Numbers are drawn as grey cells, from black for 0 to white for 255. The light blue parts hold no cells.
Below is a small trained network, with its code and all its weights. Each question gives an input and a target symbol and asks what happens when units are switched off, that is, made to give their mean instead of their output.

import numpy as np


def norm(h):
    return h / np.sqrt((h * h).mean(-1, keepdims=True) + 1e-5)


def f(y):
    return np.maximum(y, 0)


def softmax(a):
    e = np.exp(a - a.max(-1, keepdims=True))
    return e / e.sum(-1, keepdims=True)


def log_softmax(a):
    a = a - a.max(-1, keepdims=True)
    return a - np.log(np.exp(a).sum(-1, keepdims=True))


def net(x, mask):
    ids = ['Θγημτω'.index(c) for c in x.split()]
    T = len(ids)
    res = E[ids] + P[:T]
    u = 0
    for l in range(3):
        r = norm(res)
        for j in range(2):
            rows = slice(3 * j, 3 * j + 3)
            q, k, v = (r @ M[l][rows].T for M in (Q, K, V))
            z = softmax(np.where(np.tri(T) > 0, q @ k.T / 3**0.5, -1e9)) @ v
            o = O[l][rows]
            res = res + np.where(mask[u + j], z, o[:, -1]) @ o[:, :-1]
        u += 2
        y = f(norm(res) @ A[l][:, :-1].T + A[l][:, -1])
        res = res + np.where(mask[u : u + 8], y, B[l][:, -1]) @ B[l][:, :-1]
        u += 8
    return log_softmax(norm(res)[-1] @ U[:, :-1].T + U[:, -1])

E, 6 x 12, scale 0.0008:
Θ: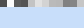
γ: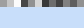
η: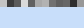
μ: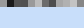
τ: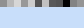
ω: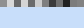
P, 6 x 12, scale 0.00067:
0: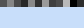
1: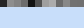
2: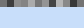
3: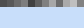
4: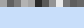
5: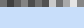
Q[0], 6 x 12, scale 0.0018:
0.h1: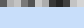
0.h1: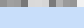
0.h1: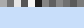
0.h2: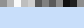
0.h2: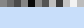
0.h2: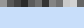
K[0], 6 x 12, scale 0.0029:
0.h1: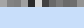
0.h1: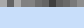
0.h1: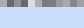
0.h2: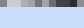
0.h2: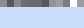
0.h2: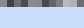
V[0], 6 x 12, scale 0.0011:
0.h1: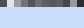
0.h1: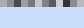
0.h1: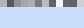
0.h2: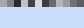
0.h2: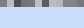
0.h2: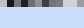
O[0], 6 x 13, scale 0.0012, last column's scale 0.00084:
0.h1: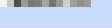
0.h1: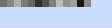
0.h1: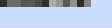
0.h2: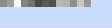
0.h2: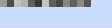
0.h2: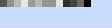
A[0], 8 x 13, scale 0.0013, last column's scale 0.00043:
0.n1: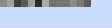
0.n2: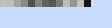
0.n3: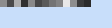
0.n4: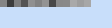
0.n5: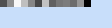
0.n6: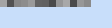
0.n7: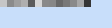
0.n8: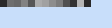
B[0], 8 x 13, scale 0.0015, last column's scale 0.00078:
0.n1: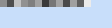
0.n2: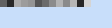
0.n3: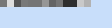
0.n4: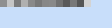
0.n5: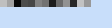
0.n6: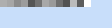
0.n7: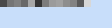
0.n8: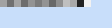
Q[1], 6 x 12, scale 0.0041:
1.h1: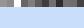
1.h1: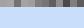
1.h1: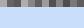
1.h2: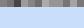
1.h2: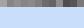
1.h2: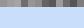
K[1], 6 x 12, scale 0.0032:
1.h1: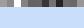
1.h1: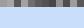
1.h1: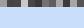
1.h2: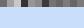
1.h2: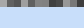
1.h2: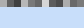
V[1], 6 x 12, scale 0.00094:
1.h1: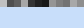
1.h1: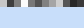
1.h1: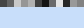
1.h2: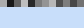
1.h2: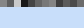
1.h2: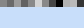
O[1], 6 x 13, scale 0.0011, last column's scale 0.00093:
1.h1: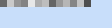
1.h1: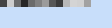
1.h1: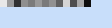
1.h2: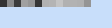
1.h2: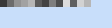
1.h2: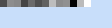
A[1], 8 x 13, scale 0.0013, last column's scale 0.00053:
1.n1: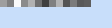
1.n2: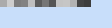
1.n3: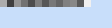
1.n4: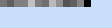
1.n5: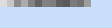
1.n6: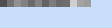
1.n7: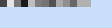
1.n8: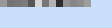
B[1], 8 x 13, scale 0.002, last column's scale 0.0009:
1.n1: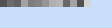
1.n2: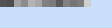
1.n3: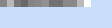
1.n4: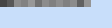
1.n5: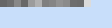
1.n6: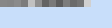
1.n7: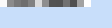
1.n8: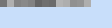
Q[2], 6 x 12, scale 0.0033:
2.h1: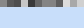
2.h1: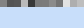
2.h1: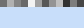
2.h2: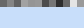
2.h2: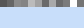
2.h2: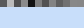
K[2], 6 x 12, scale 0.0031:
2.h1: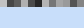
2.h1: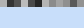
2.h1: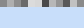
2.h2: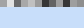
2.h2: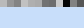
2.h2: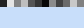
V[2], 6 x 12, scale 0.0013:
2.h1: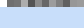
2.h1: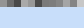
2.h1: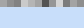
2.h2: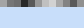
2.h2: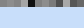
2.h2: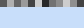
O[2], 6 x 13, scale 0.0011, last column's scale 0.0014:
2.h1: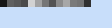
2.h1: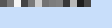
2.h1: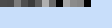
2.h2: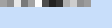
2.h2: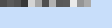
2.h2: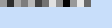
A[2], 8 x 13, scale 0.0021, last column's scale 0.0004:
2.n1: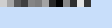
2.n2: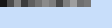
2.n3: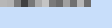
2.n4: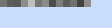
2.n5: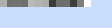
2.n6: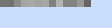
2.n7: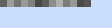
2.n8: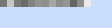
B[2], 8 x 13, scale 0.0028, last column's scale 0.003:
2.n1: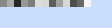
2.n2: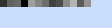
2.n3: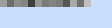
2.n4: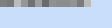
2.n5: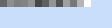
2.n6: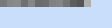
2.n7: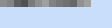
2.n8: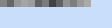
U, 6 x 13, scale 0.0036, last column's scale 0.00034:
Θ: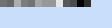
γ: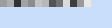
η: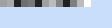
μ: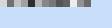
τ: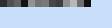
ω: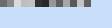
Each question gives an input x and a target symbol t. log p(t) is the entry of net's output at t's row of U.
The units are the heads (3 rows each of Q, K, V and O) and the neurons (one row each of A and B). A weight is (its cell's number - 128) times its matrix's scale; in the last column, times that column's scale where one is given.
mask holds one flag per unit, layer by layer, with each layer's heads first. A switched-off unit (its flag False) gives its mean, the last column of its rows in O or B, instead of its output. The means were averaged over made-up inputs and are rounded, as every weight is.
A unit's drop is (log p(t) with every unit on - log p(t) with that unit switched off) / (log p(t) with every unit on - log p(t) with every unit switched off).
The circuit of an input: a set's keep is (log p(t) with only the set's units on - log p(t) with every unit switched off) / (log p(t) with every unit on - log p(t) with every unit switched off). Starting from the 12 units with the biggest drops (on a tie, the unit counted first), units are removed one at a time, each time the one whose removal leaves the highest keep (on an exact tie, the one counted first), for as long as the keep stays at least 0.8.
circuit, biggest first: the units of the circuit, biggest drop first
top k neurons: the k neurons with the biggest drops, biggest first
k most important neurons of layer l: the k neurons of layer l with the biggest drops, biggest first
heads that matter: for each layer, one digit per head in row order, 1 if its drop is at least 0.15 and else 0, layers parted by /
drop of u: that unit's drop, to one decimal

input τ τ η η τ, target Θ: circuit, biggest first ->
(1.n1, 2.n5)
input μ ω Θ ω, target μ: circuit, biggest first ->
(2.n1, 2.n5)
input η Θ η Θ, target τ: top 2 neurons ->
(1.n7, 2.n1)
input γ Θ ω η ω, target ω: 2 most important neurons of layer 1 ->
(1.n2, 1.n5)
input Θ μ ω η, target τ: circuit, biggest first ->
(2.h1, 2.n1, 2.n2)
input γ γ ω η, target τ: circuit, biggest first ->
(2.h1, 2.n2, 2.n1)
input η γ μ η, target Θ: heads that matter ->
01 / 00 / 10
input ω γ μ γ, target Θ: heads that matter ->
11 / 10 / 00
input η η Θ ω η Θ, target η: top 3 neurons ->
(2.n1, 1.n7, 2.n4)
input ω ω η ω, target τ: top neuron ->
(0.n2)
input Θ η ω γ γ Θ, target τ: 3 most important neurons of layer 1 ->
(1.n7, 1.n4, 1.n3)
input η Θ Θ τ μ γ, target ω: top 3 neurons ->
(2.n1, 2.n3, 1.n3)
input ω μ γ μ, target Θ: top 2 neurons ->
(2.n5, 1.n7)
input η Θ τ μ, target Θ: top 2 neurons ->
(2.n5, 2.n1)
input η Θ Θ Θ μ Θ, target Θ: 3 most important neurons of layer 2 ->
(2.n5, 2.n1, 2.n3)
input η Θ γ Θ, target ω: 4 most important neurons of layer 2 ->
(2.n1, 2.n8, 2.n3, 2.n2)
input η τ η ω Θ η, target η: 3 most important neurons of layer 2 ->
(2.n1, 2.n4, 2.n3)
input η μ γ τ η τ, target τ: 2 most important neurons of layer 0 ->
(0.n6, 0.n5)
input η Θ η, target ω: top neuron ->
(1.n7)
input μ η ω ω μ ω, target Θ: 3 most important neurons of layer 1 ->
(1.n2, 1.n6, 1.n5)
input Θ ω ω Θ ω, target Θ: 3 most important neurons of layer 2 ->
(2.n5, 2.n1, 2.n7)
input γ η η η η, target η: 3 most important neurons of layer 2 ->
(2.n1, 2.n7, 2.n4)
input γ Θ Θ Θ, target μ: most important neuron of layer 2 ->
(2.n1)
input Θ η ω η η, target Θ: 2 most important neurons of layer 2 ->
(2.n5, 2.n1)
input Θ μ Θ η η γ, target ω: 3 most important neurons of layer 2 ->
(2.n1, 2.n3, 2.n2)
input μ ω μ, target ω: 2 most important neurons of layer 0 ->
(0.n2, 0.n3)
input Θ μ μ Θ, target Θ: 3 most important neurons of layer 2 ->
(2.n5, 2.n1, 2.n6)
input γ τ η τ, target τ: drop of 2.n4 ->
-0.1
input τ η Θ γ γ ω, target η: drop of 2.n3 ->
0.1
